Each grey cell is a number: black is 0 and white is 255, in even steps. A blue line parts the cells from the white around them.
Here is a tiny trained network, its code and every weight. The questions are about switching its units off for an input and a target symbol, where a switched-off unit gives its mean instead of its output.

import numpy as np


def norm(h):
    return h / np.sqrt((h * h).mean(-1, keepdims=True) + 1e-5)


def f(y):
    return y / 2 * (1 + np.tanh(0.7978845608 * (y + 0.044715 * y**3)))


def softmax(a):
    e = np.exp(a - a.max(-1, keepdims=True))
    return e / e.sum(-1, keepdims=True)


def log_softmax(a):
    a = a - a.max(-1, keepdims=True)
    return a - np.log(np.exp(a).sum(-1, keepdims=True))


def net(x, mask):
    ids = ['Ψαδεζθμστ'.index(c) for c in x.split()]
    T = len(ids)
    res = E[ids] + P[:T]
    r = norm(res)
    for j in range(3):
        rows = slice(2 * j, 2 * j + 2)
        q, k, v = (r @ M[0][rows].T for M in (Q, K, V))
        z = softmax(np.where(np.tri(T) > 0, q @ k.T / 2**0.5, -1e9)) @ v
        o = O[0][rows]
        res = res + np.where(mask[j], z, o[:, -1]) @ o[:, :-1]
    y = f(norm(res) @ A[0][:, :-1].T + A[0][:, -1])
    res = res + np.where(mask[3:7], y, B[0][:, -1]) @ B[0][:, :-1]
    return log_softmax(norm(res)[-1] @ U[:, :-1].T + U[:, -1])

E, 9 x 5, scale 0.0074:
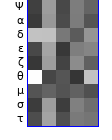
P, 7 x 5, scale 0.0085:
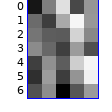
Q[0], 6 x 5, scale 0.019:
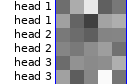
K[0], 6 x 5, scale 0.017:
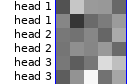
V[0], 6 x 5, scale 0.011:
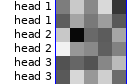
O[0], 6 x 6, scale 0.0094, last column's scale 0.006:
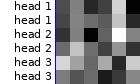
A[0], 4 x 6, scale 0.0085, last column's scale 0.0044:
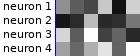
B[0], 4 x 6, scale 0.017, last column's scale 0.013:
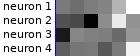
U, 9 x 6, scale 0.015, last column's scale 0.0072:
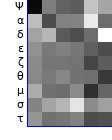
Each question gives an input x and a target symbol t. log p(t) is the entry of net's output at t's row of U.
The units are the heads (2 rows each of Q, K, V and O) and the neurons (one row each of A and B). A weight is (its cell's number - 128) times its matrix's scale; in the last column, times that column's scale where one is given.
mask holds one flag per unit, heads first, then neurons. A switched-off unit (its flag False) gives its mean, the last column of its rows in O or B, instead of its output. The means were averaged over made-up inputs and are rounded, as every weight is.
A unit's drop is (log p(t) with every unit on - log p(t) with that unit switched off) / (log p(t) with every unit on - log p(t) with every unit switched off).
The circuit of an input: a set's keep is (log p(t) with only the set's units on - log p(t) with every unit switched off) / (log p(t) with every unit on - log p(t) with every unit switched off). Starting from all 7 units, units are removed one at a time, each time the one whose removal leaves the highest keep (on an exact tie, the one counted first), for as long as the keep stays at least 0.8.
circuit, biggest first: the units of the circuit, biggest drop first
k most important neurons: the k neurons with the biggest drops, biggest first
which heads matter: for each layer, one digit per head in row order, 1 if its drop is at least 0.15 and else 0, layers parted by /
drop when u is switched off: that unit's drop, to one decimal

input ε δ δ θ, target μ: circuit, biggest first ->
head 1
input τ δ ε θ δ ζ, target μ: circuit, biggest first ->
head 1; head 3
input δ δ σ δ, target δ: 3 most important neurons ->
neuron 1; neuron 2; neuron 4
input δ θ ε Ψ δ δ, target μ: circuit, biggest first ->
head 3; head 1
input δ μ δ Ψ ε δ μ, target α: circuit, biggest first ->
head 1; neuron 3; neuron 4; head 2
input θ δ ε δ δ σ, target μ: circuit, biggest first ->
head 3; head 1
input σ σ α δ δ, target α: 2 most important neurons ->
neuron 4; neuron 3
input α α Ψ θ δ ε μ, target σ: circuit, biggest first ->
head 3; head 1
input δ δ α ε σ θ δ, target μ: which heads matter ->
100
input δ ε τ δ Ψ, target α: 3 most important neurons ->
neuron 3; neuron 4; neuron 1
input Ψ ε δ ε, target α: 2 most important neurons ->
neuron 3; neuron 1
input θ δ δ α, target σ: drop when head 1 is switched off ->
0.4
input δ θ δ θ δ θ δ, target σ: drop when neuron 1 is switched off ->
0.1
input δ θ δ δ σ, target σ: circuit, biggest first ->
head 1
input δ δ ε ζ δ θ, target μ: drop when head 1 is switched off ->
0.5
